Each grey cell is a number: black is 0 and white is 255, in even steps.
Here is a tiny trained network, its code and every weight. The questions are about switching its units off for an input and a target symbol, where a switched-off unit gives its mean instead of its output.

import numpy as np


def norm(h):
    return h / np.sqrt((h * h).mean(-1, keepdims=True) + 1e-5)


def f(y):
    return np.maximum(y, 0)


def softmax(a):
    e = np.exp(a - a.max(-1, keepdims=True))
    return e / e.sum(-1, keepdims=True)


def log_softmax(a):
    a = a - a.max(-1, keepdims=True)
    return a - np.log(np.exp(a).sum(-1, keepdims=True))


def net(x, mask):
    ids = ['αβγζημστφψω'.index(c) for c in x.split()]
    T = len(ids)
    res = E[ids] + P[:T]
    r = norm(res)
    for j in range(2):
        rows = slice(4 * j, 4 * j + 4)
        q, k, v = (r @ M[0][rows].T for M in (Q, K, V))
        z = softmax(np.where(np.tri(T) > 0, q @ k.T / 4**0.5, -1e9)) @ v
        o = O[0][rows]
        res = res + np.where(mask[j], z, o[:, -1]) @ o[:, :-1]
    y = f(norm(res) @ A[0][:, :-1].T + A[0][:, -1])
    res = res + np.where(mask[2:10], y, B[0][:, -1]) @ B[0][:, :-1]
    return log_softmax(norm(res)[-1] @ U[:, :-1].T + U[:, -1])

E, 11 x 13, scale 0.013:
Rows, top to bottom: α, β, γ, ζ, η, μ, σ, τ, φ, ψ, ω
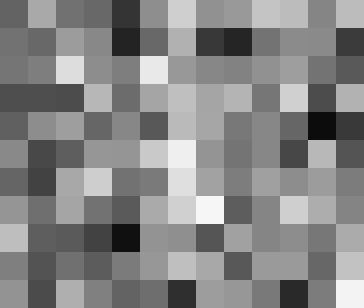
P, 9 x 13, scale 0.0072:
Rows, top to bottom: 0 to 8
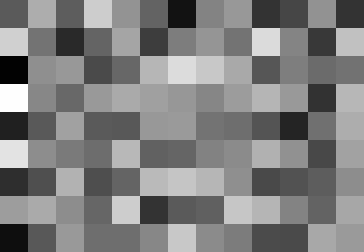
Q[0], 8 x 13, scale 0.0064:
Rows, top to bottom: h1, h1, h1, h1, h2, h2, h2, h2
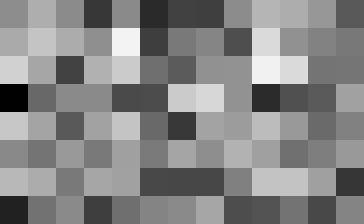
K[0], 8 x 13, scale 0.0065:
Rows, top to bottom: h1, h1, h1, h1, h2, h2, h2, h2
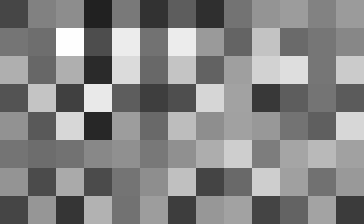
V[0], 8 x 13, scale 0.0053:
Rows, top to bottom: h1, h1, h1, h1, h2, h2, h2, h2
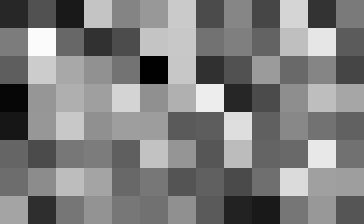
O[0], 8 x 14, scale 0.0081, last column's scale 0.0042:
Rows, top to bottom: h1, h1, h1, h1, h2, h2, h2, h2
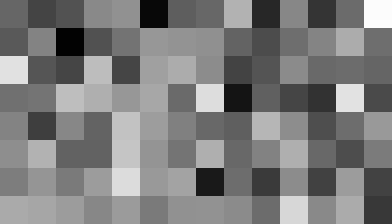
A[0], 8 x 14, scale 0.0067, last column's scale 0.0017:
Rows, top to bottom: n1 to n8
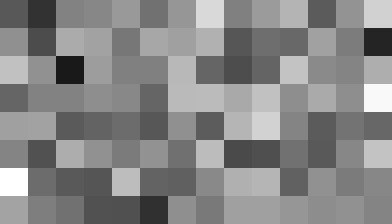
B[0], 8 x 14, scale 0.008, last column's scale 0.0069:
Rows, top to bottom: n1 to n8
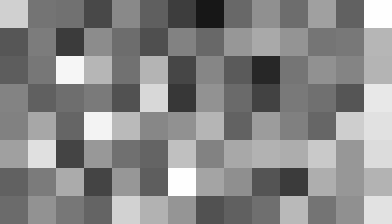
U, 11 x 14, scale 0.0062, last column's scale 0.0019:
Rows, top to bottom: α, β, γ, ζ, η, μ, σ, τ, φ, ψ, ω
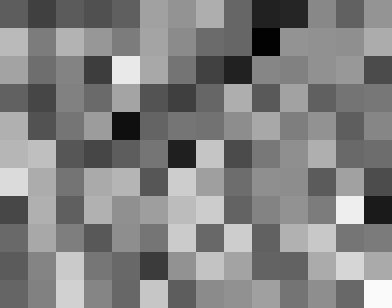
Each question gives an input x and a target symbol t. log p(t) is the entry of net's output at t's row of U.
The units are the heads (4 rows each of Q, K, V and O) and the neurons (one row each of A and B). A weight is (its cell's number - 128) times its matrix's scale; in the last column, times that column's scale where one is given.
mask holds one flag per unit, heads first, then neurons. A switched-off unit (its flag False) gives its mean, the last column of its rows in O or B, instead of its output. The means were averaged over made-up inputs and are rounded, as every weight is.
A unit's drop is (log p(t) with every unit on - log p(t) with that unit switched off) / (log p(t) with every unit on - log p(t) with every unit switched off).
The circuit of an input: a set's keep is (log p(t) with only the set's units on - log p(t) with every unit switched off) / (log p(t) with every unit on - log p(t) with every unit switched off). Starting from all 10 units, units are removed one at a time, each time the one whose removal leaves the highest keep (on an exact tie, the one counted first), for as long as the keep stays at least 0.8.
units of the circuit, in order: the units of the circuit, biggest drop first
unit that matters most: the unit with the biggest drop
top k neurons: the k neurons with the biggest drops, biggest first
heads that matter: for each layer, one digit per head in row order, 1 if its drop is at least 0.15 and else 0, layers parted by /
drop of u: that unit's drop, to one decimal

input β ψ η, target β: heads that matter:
11
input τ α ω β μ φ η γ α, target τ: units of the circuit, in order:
[h1]
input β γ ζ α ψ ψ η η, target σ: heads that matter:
10
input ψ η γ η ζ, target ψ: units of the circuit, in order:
[h1, h2]
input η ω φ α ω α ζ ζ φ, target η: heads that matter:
11
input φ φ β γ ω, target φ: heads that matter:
10
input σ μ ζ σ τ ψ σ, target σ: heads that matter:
11
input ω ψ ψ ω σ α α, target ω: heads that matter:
10
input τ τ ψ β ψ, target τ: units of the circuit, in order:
[h1, n6]
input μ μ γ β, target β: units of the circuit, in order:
[n3, h2]
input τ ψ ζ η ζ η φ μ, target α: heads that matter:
00
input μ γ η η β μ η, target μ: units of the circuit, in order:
[h2, n1]
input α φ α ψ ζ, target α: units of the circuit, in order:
[h1, h2]
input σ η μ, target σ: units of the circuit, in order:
[h1, n6, h2]
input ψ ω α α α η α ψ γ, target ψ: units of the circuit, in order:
[h1, h2]
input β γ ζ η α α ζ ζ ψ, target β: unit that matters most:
n3
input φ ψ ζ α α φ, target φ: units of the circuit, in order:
[h1, n7]
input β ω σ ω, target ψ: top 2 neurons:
[n7, n1]
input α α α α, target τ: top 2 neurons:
[n5, n1]
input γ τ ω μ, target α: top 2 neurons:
[n4, n6]
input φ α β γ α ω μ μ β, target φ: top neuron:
[n1]
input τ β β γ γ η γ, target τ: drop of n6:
0.1
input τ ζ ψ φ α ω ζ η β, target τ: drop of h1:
0.9
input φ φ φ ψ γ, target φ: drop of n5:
0.0
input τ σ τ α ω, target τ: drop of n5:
-0.1
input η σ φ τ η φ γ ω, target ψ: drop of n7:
0.2
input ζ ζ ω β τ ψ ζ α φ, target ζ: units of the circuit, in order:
[h1]
